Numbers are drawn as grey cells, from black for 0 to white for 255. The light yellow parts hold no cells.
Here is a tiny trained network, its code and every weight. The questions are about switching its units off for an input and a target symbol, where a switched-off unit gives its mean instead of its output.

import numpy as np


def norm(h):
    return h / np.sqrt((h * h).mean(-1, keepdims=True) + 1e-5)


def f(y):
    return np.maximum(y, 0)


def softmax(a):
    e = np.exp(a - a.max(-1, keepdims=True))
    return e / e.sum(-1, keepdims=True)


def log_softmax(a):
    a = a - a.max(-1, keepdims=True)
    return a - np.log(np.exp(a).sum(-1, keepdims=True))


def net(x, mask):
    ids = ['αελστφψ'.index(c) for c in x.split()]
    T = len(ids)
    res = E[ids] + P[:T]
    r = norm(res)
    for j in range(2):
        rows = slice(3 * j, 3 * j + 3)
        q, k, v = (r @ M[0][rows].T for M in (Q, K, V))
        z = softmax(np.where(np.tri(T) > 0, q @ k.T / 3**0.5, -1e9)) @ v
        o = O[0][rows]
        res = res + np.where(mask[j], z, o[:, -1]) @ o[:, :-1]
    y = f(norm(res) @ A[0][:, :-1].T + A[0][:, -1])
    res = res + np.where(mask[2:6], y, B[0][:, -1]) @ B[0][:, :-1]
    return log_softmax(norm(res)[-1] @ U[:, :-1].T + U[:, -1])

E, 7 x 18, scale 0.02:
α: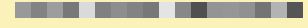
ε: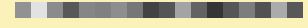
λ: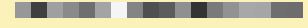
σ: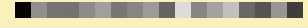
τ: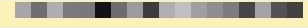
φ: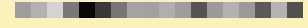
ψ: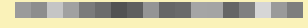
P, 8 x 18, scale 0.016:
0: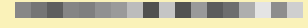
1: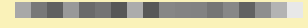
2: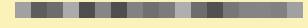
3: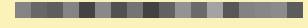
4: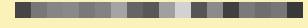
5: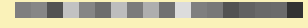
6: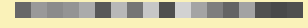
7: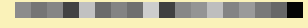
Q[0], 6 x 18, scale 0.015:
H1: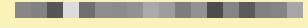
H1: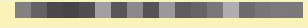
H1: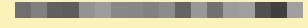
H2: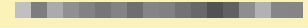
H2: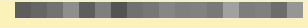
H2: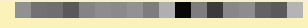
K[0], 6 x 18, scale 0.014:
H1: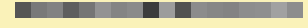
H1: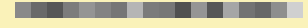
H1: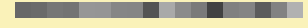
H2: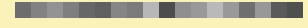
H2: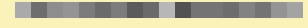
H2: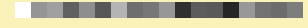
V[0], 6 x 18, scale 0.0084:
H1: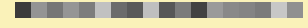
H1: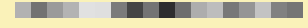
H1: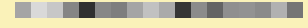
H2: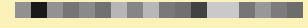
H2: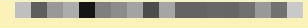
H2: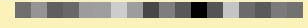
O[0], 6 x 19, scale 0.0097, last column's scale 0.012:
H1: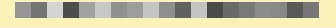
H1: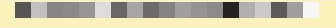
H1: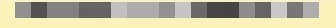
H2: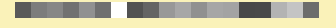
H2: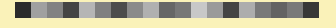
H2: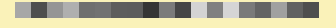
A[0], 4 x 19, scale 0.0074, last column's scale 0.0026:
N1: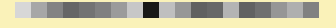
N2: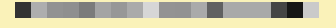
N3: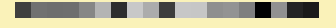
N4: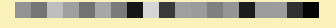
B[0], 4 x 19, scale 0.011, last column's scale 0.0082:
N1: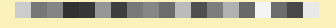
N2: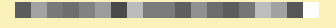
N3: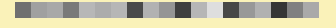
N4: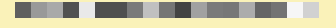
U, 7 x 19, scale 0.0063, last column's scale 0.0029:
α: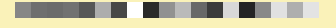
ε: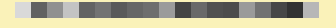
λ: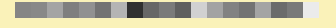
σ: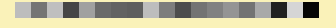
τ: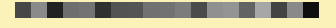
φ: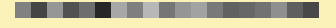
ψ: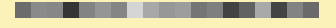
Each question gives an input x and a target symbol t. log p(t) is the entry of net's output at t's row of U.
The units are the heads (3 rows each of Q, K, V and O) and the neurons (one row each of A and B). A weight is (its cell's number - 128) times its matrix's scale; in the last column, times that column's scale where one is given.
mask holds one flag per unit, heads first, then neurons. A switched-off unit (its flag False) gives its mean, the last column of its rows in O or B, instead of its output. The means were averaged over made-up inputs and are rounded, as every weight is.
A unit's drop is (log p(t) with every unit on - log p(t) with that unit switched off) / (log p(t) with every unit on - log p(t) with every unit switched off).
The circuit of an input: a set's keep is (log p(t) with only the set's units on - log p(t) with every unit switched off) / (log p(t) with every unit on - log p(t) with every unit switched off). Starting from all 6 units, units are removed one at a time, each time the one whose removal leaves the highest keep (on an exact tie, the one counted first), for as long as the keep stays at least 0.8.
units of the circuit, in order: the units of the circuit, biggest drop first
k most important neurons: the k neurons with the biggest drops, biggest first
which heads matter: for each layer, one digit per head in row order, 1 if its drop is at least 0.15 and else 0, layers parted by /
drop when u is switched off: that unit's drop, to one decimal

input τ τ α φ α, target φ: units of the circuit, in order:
[H1]
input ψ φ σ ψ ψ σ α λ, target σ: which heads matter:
11
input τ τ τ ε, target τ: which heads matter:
11
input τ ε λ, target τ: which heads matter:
11
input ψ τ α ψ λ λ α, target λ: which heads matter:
01
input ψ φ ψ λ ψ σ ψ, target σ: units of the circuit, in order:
[H2; N4]
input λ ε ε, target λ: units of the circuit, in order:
[H2; N3]
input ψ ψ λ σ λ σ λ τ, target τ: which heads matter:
10
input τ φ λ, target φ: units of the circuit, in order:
[H1; H2]
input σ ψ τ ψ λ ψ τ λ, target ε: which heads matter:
01
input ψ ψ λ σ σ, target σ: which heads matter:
11
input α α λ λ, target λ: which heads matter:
01
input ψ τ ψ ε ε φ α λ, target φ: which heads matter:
10
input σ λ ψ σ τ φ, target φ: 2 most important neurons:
[N2; N4]
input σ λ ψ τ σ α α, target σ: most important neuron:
[N4]
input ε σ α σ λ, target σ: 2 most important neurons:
[N4; N2]
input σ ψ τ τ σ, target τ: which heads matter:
10
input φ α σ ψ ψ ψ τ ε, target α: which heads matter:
01
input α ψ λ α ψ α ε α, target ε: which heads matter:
01
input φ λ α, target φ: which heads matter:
11
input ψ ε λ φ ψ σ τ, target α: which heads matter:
01
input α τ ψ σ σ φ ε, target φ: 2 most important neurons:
[N2; N4]
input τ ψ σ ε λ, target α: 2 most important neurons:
[N3; N1]
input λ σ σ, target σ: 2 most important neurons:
[N4; N3]
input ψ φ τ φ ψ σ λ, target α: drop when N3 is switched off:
0.1
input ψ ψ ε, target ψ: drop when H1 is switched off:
0.0
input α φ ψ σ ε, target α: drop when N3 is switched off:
0.1
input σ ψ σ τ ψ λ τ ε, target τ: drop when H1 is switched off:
0.9
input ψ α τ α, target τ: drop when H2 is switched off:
0.2
